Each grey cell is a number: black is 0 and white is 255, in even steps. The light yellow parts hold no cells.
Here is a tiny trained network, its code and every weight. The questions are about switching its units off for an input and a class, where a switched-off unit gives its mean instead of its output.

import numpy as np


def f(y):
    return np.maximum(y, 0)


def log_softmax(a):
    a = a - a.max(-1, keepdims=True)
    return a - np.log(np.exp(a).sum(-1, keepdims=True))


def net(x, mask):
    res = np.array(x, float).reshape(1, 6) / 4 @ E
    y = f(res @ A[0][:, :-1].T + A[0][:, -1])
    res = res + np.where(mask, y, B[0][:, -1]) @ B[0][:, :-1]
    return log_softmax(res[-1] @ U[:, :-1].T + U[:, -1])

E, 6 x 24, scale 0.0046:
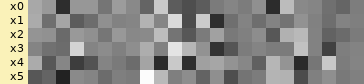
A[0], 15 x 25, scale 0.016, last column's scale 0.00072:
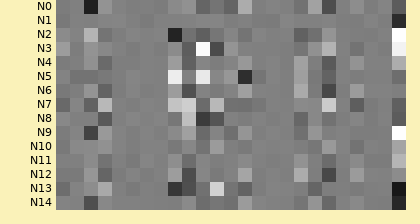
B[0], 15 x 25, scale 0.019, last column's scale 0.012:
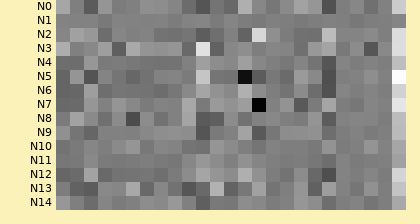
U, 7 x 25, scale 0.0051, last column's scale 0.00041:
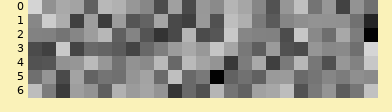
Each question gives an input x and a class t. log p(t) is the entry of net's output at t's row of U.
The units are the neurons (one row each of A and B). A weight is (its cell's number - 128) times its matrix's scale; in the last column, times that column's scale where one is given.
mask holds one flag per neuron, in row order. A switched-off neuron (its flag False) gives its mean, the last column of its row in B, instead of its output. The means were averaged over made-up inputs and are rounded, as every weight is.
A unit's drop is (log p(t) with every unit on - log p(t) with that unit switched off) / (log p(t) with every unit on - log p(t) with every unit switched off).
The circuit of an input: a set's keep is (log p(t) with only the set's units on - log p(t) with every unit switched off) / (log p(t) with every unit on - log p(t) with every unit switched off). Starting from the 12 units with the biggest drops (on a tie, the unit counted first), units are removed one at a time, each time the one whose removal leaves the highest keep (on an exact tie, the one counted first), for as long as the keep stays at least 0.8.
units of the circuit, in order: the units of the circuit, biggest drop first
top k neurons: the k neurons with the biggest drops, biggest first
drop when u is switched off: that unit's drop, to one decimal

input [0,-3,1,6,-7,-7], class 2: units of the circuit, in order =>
[N13]
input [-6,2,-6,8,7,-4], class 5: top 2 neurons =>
[N5; N3]
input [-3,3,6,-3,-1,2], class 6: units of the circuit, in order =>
[N5; N12]
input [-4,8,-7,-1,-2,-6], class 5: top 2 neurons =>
[N5; N3]
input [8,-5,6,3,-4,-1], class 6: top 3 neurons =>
[N0; N9; N14]
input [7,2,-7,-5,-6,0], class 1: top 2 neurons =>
[N8; N2]
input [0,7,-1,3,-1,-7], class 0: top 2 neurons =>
[N3; N2]
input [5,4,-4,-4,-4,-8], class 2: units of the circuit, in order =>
[N13; N12]
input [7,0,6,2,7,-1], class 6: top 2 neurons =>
[N0; N2]
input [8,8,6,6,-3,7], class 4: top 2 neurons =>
[N7; N9]
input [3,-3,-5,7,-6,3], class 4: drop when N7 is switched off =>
0.2
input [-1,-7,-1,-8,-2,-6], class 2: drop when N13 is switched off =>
0.9
